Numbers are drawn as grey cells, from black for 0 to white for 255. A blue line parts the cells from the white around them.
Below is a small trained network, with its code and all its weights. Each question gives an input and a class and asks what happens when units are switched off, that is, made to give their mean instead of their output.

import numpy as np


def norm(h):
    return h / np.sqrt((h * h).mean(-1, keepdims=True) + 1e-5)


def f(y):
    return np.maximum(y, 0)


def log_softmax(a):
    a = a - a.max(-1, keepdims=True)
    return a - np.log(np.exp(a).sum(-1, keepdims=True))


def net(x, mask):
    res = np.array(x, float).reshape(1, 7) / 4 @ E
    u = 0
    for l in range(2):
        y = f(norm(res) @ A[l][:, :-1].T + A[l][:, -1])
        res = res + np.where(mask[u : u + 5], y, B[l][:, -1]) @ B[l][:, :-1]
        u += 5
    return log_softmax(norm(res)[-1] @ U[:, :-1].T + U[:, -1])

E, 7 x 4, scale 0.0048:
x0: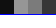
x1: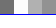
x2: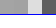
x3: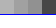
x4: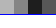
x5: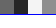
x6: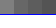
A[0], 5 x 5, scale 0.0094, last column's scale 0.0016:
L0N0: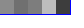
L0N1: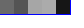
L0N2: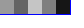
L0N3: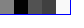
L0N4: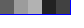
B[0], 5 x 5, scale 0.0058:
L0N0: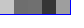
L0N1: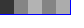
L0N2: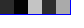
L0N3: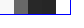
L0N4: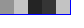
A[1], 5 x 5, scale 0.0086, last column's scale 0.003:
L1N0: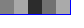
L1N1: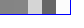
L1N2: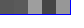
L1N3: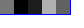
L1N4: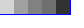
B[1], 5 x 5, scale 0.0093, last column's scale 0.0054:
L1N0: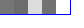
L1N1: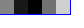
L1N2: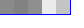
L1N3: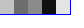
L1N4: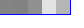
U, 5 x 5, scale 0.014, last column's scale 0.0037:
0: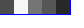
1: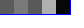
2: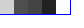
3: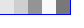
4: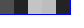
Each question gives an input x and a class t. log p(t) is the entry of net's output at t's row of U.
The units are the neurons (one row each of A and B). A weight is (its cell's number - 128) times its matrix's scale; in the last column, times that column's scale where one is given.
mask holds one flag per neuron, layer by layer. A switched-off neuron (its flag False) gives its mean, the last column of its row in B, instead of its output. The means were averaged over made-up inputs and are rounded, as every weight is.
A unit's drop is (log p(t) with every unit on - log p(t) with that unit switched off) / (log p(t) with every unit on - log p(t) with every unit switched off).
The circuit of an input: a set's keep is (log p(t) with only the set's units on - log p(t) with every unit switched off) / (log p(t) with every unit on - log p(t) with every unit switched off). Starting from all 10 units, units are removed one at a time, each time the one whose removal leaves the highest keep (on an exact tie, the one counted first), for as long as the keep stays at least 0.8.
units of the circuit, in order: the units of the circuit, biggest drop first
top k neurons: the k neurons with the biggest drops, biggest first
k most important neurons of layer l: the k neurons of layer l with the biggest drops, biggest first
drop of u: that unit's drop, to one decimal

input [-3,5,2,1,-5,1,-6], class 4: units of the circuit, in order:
[L0N3; L1N1]
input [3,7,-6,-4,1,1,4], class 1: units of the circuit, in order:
[L0N3]
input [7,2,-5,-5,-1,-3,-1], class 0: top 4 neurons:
[L1N1; L0N3; L0N2; L1N4]
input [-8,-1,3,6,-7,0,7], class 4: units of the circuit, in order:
[L1N3; L0N3]
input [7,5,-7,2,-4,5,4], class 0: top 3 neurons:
[L0N4; L0N2; L1N4]
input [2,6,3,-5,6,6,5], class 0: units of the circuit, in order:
[L0N4; L1N3; L0N3]
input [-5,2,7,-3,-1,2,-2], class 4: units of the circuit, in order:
[L0N3; L0N2]
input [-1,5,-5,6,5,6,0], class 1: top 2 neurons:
[L0N3; L1N3]
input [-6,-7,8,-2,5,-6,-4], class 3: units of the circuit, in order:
[L1N4; L1N1]
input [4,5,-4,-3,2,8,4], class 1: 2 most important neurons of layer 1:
[L1N0; L1N3]
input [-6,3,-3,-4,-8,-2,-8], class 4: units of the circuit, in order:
[L0N3; L0N1]
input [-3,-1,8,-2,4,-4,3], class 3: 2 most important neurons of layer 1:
[L1N4; L1N3]
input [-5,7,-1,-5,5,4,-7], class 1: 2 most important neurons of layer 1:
[L1N1; L1N3]
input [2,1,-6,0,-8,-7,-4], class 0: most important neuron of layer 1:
[L1N2]
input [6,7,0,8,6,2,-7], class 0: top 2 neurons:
[L1N3; L0N3]
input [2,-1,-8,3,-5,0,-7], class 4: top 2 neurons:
[L0N3; L0N1]
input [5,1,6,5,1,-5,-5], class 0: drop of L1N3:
0.3
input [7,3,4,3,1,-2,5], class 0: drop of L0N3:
0.2
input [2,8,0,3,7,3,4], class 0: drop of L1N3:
0.2
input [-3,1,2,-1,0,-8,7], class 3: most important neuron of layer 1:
[L1N3]
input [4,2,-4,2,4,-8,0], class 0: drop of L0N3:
0.4
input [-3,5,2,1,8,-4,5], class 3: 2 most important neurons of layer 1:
[L1N4; L1N3]
